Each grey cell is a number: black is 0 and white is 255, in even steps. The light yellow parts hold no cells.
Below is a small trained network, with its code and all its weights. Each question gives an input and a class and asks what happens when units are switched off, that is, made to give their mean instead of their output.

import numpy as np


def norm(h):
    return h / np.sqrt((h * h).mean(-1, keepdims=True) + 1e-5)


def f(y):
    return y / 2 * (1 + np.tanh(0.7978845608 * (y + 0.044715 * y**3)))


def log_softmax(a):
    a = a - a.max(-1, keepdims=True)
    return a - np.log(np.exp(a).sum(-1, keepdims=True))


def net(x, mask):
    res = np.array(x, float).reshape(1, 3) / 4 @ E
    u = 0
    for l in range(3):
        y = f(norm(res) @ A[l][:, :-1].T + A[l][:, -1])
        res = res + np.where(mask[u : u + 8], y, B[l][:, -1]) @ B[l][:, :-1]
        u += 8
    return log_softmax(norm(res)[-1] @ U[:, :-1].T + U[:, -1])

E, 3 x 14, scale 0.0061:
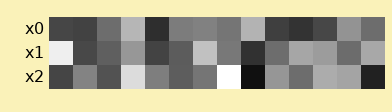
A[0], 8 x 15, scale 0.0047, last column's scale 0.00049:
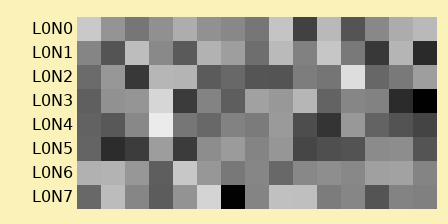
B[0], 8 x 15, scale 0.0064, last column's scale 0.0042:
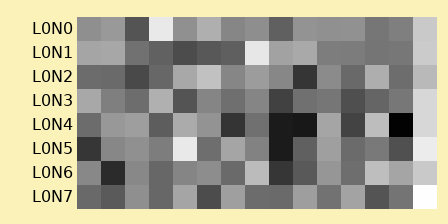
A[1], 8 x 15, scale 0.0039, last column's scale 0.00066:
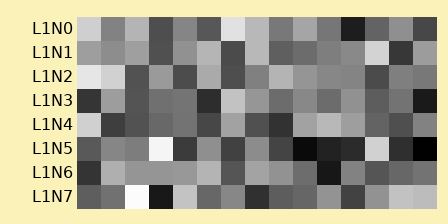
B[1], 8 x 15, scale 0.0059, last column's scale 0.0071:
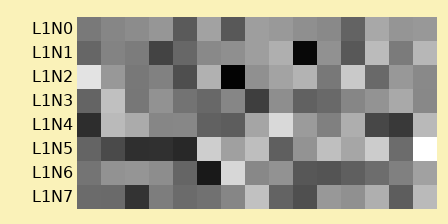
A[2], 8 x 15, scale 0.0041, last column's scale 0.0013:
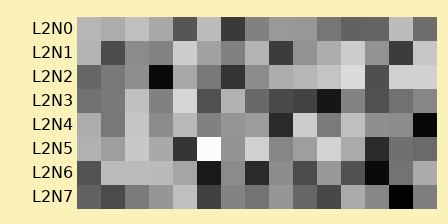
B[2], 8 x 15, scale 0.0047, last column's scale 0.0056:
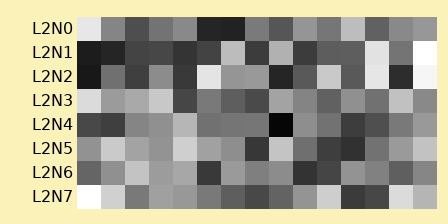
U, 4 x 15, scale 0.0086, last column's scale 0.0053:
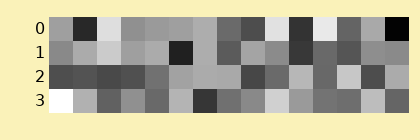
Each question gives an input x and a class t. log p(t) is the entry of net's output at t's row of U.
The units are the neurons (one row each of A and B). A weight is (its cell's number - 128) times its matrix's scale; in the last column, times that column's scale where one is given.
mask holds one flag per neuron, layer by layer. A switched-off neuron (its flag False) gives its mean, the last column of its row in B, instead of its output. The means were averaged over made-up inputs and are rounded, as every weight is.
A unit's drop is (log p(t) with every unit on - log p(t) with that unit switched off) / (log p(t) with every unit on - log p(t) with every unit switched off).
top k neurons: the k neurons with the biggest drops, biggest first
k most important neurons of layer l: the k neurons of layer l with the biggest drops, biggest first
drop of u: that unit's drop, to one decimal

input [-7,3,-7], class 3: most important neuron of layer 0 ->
(L0N5)
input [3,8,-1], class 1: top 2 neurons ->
(L1N4; L1N5)
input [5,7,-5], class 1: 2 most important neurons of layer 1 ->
(L1N5; L1N4)
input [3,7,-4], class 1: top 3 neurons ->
(L1N5; L0N5; L1N4)
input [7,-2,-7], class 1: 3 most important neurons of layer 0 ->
(L0N6; L0N3; L0N2)
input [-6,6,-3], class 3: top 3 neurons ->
(L0N5; L0N7; L0N4)
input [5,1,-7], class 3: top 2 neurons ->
(L0N1; L1N2)
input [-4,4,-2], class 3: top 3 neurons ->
(L0N5; L0N7; L0N4)
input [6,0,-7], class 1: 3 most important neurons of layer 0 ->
(L0N6; L0N4; L0N5)
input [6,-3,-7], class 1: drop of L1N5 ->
0.7
